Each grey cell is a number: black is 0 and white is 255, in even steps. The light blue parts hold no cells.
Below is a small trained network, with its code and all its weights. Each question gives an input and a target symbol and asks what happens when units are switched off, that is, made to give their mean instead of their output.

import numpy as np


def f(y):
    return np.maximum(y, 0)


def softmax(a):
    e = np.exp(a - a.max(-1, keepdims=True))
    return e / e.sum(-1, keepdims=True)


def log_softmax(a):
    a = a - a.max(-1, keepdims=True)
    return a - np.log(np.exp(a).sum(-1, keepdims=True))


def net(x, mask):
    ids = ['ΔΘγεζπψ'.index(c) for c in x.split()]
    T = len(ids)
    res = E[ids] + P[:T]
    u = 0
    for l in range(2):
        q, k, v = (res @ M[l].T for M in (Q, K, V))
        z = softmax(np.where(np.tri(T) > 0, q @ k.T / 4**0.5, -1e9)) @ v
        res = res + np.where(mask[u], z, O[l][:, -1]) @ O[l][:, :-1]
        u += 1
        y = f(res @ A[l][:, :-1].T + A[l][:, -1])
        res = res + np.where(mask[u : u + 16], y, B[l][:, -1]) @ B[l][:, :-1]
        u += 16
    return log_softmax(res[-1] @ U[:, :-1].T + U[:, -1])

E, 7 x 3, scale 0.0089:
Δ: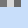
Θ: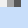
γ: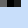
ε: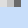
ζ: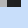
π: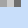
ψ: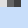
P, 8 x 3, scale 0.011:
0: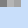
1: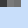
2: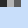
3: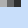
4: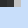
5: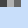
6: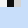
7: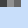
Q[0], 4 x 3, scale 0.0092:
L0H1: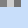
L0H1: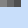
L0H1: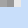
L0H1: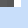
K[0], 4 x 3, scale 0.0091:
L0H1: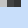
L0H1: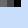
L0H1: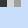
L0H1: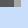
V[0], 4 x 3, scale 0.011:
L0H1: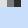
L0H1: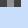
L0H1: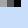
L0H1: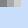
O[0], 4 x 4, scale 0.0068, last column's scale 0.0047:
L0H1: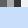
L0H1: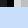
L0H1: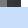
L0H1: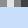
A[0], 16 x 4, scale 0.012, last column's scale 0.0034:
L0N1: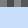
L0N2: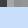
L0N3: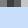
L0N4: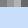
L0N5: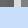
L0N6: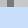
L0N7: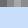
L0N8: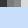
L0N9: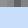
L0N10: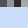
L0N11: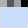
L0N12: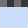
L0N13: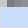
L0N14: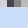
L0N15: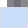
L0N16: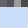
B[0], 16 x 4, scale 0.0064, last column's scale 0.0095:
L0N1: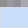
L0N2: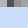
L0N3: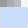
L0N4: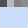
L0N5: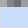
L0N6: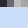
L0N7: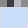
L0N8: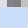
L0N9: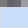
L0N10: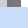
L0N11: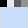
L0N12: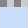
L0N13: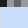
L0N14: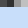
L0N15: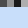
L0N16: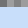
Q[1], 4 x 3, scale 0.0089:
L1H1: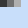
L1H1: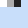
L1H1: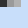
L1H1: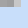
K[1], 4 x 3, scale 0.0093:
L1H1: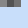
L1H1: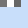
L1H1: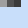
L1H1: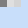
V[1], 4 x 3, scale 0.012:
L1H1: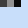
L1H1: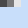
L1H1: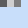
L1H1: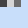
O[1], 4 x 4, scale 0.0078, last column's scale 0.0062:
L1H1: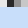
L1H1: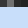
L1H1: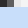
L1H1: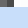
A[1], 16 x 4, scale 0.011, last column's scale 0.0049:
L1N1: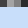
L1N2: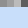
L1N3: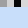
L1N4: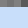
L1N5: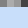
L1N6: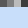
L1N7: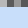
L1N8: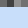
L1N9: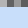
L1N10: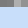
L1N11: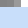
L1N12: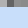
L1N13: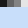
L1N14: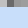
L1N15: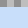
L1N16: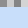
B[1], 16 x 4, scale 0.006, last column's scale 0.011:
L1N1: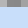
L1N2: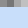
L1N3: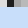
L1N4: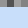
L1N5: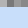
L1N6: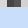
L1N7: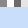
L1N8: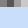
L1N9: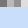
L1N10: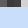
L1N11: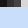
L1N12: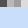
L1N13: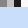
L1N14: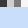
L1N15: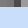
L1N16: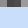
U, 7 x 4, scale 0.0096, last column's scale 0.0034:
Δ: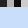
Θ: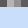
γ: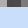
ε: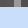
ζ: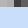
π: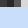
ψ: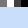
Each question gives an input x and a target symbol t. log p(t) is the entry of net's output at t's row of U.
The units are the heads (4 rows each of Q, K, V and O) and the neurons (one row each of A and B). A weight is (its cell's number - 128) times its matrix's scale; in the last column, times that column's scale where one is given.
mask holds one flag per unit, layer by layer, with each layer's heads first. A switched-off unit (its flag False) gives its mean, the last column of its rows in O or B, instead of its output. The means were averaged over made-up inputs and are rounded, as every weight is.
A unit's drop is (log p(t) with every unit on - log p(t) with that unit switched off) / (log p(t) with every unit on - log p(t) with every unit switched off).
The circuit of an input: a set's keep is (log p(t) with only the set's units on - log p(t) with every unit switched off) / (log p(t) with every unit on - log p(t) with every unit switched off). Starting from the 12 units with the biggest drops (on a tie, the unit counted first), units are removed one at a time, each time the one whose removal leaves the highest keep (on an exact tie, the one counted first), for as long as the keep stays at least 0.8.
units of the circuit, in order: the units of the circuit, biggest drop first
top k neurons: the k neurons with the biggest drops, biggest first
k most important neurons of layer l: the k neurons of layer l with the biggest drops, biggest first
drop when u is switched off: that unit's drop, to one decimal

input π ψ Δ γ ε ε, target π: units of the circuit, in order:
[L0H1 L1H1 L0N10 L1N7]
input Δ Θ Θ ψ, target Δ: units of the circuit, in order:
[L0H1 L1H1]
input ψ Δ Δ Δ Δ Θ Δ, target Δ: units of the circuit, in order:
[L1H1 L0H1 L0N6]
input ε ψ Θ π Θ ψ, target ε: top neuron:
[L0N15]
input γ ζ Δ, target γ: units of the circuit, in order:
[L1H1 L1N3 L0H1]
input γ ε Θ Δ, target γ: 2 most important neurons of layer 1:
[L1N3 L1N13]
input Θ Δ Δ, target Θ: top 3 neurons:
[L1N7 L0N15 L1N14]
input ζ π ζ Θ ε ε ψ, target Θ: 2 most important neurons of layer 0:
[L0N11 L0N14]
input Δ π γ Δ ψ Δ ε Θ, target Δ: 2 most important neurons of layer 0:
[L0N4 L0N10]
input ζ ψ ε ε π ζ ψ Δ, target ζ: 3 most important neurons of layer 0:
[L0N14 L0N10 L0N12]
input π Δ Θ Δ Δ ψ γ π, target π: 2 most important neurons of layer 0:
[L0N10 L0N4]
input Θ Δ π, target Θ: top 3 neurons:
[L1N7 L0N15 L1N14]
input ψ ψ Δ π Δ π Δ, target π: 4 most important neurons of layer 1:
[L1N7 L1N14 L1N9 L1N12]
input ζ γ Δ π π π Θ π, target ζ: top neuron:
[L0N14]
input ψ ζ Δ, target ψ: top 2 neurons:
[L1N7 L1N14]
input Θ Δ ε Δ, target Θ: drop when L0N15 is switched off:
0.2
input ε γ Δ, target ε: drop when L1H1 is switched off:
0.4
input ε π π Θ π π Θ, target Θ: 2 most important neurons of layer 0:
[L0N11 L0N6]
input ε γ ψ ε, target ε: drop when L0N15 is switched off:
0.2
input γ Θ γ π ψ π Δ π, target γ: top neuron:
[L1N3]
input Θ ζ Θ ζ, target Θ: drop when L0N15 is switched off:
0.1
